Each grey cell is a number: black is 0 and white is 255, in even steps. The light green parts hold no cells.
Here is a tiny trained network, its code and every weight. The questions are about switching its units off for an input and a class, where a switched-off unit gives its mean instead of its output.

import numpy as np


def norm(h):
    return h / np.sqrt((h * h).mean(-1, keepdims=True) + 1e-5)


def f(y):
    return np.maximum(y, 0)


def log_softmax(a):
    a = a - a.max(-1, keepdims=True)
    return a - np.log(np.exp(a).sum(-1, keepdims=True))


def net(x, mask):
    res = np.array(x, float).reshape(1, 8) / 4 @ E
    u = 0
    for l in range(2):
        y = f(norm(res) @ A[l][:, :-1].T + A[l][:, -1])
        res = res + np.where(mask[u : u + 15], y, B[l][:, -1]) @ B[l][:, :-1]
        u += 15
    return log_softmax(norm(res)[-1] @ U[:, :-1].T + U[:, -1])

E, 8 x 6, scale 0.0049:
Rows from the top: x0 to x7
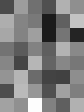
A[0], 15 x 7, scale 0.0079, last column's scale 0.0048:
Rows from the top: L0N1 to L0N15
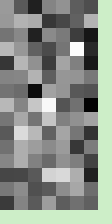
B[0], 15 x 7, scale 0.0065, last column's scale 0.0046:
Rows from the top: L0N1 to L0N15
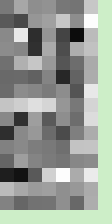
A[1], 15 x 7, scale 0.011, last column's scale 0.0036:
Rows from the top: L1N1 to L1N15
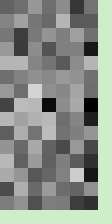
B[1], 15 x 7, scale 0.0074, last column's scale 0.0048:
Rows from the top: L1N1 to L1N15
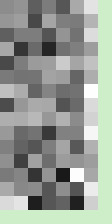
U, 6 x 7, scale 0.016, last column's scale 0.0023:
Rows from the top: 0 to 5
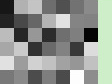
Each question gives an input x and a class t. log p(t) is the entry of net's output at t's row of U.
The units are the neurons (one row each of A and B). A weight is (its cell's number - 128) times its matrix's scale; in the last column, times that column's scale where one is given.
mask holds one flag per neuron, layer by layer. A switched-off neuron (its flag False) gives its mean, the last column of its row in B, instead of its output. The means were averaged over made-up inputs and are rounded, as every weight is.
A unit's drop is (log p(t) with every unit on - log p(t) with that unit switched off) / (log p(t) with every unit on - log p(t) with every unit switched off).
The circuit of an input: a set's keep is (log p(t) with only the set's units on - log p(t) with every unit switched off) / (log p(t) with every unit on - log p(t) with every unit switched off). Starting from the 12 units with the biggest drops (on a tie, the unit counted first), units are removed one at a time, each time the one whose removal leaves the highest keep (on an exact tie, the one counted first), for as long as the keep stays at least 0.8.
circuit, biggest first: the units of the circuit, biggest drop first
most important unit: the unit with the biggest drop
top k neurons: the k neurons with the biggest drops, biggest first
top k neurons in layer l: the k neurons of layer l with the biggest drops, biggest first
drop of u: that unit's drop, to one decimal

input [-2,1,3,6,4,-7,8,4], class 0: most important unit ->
L1N8
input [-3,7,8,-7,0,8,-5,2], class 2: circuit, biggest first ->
L0N2, L1N12
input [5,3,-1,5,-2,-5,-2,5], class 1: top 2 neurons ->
L0N13, L0N11
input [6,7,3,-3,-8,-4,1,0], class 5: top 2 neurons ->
L0N4, L1N13
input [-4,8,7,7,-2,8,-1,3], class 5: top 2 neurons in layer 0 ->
L0N4, L0N9
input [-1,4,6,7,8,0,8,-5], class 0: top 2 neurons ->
L1N8, L0N5
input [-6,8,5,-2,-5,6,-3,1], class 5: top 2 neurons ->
L1N13, L0N4
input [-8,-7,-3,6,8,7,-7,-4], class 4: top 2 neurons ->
L0N8, L0N2
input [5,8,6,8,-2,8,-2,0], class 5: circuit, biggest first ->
L1N13, L0N4
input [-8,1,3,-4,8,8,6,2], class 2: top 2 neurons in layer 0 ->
L0N8, L0N2
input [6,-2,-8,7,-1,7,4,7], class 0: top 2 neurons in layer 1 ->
L1N8, L1N1
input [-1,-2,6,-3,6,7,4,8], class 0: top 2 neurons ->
L1N8, L0N10
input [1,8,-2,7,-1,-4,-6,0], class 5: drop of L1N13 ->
0.1
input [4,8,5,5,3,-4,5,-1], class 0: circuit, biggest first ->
L1N8
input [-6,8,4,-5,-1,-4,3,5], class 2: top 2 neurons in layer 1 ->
L1N4, L1N11
